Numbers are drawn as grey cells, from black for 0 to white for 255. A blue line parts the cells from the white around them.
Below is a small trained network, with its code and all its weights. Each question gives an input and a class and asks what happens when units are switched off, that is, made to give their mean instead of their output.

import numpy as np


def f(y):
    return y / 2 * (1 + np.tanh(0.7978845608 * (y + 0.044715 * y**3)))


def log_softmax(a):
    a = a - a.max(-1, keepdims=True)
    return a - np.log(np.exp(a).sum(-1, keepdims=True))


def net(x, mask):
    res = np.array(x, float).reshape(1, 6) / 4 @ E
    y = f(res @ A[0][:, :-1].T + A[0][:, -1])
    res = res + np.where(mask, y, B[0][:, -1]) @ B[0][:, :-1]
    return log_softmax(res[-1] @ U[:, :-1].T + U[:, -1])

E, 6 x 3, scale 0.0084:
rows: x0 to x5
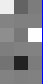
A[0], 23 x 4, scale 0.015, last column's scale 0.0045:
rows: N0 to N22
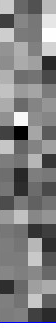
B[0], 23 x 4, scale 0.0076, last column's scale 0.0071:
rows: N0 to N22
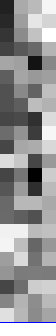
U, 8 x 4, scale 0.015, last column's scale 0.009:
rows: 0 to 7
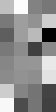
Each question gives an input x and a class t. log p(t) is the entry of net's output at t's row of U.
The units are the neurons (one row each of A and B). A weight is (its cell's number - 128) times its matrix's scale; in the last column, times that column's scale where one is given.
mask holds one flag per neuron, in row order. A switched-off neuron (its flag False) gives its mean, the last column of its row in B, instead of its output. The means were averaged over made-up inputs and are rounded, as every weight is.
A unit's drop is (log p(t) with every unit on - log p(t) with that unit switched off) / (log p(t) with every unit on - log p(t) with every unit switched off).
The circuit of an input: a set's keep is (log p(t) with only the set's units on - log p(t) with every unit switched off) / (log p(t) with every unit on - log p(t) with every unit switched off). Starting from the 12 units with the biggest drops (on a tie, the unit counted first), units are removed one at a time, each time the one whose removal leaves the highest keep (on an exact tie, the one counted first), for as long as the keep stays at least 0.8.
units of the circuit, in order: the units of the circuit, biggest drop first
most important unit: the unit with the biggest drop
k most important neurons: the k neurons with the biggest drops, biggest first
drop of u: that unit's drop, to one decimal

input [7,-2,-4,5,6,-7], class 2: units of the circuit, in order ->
[N0 N2]
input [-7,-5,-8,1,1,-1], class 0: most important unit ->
N16
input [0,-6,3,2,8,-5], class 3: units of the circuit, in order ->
[N12 N9]
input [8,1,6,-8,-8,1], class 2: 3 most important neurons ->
[N2 N10 N7]
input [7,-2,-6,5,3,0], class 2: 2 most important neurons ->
[N0 N2]
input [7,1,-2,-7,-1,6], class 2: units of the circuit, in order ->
[N0 N2 N10]
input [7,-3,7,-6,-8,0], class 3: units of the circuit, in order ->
[N8 N15]
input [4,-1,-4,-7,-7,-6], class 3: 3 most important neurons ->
[N8 N1 N15]
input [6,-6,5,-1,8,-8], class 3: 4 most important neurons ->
[N12 N9 N13 N1]
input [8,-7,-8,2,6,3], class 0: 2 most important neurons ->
[N16 N22]
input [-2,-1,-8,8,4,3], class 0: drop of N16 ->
0.3
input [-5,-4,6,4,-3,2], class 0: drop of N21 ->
0.2
